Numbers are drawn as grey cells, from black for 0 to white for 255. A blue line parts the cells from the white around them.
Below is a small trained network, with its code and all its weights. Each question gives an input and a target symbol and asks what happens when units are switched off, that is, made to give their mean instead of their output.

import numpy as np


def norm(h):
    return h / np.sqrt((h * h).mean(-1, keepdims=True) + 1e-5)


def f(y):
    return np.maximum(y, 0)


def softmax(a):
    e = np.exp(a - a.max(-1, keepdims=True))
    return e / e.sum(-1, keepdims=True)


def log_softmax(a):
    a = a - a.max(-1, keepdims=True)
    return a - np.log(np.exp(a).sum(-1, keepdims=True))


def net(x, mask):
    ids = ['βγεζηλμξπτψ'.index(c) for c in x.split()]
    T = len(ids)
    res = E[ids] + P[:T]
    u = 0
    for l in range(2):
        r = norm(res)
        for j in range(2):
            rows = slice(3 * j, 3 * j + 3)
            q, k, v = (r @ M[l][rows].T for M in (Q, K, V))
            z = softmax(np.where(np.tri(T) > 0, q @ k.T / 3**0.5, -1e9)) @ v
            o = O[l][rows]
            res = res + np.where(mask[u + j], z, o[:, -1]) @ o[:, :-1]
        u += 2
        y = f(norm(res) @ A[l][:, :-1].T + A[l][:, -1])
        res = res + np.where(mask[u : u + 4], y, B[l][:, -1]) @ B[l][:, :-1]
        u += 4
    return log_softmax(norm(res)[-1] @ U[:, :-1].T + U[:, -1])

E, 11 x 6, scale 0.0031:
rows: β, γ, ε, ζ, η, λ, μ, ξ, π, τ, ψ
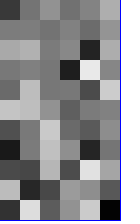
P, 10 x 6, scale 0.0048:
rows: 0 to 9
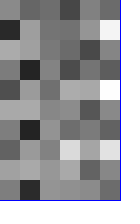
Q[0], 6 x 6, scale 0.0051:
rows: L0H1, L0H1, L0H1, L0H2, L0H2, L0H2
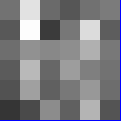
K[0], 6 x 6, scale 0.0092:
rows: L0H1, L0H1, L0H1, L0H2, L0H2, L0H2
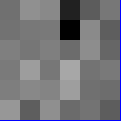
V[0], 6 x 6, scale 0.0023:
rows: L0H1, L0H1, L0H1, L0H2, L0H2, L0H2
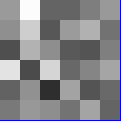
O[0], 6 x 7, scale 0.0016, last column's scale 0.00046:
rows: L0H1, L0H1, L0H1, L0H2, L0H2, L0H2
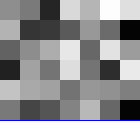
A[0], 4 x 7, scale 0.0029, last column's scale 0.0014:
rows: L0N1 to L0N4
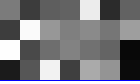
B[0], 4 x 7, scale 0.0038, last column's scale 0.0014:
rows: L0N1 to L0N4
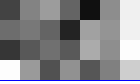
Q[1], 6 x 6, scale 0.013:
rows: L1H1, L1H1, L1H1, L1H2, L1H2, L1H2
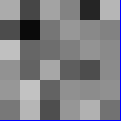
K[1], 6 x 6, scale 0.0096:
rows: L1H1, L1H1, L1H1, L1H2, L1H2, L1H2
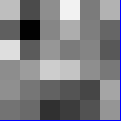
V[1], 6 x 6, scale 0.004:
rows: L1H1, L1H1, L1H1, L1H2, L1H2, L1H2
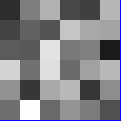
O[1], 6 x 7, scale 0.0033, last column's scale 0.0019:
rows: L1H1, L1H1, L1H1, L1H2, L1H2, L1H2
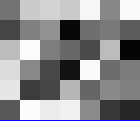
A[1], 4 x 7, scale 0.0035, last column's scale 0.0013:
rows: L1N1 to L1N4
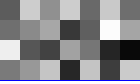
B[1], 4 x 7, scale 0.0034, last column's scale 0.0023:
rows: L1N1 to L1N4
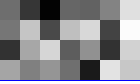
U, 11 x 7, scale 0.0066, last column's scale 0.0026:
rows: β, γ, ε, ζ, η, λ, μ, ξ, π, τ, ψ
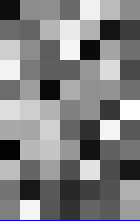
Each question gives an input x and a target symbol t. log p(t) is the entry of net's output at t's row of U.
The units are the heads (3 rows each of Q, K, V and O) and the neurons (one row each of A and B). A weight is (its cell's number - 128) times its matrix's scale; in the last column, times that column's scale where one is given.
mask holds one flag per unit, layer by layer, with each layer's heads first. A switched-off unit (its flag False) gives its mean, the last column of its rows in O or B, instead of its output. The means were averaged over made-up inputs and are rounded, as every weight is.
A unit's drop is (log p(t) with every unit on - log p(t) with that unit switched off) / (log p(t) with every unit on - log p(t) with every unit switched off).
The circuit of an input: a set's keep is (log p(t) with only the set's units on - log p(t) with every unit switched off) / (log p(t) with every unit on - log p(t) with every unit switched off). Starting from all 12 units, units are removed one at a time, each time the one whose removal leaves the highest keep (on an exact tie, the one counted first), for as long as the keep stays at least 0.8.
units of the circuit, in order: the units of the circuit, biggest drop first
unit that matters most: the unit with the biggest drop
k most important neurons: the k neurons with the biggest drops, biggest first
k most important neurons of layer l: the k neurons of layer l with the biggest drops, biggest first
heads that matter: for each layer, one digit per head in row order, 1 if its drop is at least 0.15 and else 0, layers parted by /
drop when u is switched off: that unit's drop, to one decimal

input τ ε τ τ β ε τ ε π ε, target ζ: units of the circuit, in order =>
[L1H2 L1H1]
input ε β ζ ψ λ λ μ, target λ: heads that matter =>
00 / 10
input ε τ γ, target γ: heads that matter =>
00 / 10
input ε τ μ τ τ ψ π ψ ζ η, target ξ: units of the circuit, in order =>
[L1H2]
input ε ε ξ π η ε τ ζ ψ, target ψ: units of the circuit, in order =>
[L0N2 L1H1]
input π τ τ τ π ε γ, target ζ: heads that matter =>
00 / 11
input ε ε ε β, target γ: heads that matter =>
10 / 11
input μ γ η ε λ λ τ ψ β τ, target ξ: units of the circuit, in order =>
[L1H2 L0N1 L1H1]
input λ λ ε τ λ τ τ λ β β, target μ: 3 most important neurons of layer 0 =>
[L0N1 L0N4 L0N3]
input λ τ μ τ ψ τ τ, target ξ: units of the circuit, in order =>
[L1H2 L0N1]
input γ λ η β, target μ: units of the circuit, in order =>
[L1N4 L1H1]
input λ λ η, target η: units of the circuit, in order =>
[L1N1 L1H1]
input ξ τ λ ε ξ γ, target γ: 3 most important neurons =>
[L0N1 L1N3 L1N4]
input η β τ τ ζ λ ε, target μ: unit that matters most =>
L1H2
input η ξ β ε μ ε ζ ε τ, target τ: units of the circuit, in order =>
[L1H1 L0N3]
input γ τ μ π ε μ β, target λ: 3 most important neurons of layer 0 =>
[L0N4 L0N3 L0N1]
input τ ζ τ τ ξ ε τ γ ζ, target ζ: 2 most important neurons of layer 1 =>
[L1N4 L1N3]
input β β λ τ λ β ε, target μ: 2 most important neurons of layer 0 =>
[L0N1 L0N3]
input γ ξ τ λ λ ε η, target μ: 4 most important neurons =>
[L1N4 L0N1 L0N3 L0N4]
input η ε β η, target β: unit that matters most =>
L0H1
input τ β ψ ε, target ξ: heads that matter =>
00 / 01
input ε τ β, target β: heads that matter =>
00 / 10
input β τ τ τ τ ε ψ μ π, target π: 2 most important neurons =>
[L0N4 L1N3]
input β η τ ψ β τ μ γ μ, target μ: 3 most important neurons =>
[L1N4 L0N1 L1N3]
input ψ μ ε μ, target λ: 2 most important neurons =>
[L0N1 L0N4]
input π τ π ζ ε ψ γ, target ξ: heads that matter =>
00 / 01
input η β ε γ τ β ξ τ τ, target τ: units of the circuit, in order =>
[L1H1]
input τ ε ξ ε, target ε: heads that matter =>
00 / 11
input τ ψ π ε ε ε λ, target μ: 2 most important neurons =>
[L1N4 L0N2]
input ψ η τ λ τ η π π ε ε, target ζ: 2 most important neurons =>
[L0N3 L0N4]
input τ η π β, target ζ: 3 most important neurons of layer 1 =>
[L1N4 L1N3 L1N2]
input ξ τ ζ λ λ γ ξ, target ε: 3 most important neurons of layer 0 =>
[L0N4 L0N3 L0N2]
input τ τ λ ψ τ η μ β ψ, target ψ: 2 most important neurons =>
[L0N2 L1N2]
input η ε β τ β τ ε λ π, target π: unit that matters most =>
L1H1
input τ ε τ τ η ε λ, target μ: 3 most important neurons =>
[L1N4 L0N1 L0N3]
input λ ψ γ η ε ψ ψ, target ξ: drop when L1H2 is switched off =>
0.1
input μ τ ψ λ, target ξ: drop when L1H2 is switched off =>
0.6
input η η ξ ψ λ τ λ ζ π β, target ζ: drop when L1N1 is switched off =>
0.0
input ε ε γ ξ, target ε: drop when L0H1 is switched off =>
0.1
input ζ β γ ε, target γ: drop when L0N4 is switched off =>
-0.1
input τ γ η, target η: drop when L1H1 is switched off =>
0.2
